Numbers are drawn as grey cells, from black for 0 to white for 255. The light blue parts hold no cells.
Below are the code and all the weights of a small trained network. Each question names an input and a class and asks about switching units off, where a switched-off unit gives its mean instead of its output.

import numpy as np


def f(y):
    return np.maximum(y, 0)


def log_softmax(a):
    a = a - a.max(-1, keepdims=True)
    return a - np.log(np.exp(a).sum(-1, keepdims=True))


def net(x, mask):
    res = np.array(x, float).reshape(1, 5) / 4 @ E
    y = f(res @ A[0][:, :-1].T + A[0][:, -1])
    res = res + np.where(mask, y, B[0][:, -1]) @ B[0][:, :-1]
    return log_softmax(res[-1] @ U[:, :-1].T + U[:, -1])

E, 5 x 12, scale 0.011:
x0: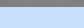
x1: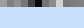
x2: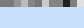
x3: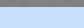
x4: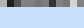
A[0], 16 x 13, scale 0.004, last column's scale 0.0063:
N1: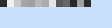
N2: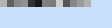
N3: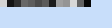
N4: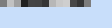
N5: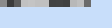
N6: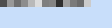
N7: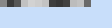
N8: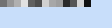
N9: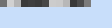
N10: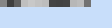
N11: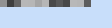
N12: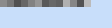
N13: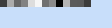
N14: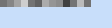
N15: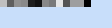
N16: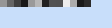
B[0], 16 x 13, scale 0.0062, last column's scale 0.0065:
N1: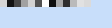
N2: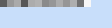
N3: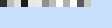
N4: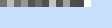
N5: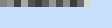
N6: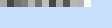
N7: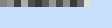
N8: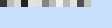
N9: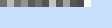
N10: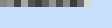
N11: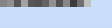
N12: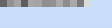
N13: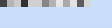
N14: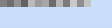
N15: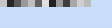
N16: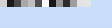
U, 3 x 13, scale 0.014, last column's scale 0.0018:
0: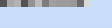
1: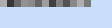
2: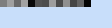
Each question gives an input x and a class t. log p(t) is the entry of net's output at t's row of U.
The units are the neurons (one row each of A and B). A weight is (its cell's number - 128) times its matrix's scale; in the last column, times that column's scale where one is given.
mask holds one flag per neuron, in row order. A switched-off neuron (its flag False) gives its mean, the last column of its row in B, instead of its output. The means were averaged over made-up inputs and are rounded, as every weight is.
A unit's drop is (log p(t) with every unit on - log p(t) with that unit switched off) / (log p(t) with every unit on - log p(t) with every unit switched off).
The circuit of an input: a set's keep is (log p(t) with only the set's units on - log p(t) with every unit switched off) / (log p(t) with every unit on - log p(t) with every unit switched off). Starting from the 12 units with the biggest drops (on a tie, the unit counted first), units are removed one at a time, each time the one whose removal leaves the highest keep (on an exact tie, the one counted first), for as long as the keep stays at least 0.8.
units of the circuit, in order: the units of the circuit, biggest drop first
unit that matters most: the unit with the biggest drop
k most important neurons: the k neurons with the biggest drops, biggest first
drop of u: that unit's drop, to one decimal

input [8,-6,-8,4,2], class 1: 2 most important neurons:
N16, N6
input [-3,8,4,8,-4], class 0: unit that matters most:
N8
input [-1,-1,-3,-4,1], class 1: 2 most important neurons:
N3, N8
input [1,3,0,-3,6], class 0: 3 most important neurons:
N3, N16, N1
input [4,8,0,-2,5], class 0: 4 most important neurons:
N3, N2, N16, N1
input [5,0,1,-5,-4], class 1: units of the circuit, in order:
N1, N3
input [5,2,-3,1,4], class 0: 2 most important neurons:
N3, N1
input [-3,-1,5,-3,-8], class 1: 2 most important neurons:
N1, N3
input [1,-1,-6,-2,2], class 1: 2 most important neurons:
N16, N8
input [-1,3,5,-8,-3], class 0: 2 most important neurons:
N8, N16
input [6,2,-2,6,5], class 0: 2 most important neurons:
N3, N1
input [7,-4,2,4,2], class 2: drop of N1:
0.1
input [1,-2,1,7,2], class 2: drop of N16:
0.3
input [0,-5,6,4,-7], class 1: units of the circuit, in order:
N1
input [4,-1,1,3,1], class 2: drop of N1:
0.5
